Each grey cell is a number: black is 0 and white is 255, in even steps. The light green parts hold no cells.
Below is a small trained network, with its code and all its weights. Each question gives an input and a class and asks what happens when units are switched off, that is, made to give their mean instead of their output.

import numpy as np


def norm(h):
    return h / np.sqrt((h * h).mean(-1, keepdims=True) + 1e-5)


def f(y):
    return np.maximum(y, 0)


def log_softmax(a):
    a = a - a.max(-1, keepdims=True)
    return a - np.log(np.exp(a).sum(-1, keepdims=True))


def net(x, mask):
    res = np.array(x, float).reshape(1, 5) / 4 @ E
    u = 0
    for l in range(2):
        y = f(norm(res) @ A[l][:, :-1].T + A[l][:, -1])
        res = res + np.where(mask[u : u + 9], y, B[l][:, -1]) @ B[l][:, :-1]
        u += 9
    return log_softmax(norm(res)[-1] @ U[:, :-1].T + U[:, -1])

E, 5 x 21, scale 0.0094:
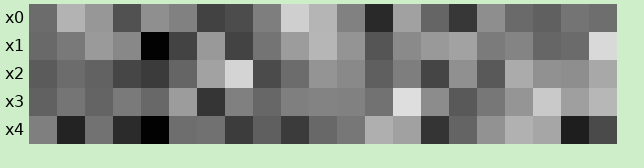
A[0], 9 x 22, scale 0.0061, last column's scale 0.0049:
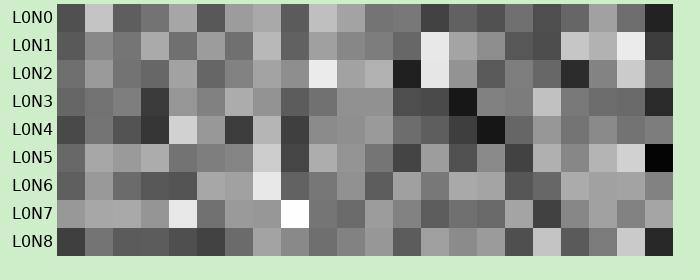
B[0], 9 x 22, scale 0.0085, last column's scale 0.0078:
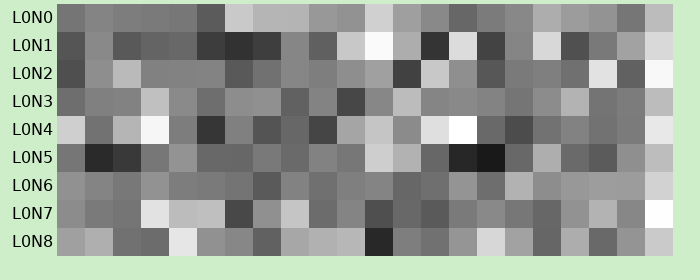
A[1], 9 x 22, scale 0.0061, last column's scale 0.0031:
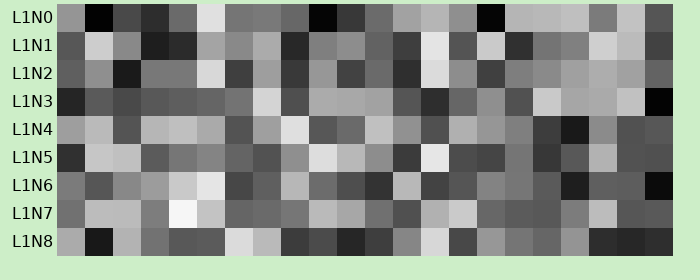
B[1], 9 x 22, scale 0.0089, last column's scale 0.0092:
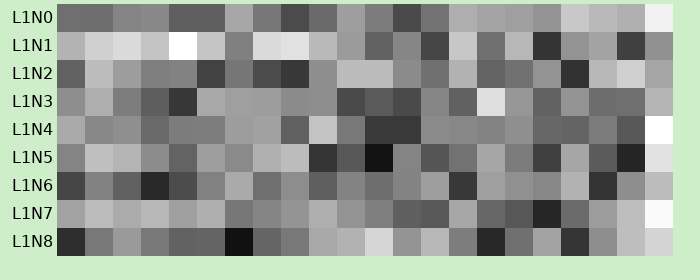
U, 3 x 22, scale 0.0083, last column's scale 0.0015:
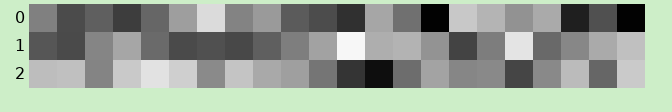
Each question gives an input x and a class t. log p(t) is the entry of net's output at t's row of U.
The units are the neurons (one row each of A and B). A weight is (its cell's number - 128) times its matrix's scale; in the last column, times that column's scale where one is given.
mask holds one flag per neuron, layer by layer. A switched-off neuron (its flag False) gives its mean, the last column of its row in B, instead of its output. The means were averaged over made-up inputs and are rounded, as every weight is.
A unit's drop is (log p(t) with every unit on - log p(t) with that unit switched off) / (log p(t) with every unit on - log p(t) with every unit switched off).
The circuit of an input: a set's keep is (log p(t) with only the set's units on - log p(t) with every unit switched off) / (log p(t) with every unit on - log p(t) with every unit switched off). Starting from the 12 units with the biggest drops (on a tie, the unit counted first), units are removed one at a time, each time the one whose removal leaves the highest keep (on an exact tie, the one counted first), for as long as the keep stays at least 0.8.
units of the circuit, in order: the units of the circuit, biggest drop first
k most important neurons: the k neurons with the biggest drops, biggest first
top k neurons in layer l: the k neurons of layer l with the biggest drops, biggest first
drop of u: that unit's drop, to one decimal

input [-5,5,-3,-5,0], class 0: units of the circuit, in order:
(L0N4, L1N7, L0N2)
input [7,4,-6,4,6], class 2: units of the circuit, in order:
(L1N5)
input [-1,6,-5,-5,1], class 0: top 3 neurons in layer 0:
(L0N4, L0N2, L0N1)
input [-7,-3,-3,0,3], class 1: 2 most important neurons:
(L1N8, L0N7)
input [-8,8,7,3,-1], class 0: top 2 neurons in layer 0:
(L0N4, L0N8)
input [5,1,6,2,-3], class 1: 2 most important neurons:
(L0N5, L0N1)
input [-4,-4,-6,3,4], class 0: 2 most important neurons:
(L1N6, L0N4)
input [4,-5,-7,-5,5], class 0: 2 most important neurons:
(L1N6, L0N2)
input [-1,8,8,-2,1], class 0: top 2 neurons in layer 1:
(L1N7, L1N3)
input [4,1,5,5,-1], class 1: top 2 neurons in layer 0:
(L0N1, L0N5)
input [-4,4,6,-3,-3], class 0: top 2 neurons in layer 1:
(L1N3, L1N7)
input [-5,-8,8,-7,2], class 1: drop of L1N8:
0.2
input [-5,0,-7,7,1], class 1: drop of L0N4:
0.0
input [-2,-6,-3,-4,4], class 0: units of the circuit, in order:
(L1N6)
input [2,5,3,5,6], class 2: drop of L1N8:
0.1
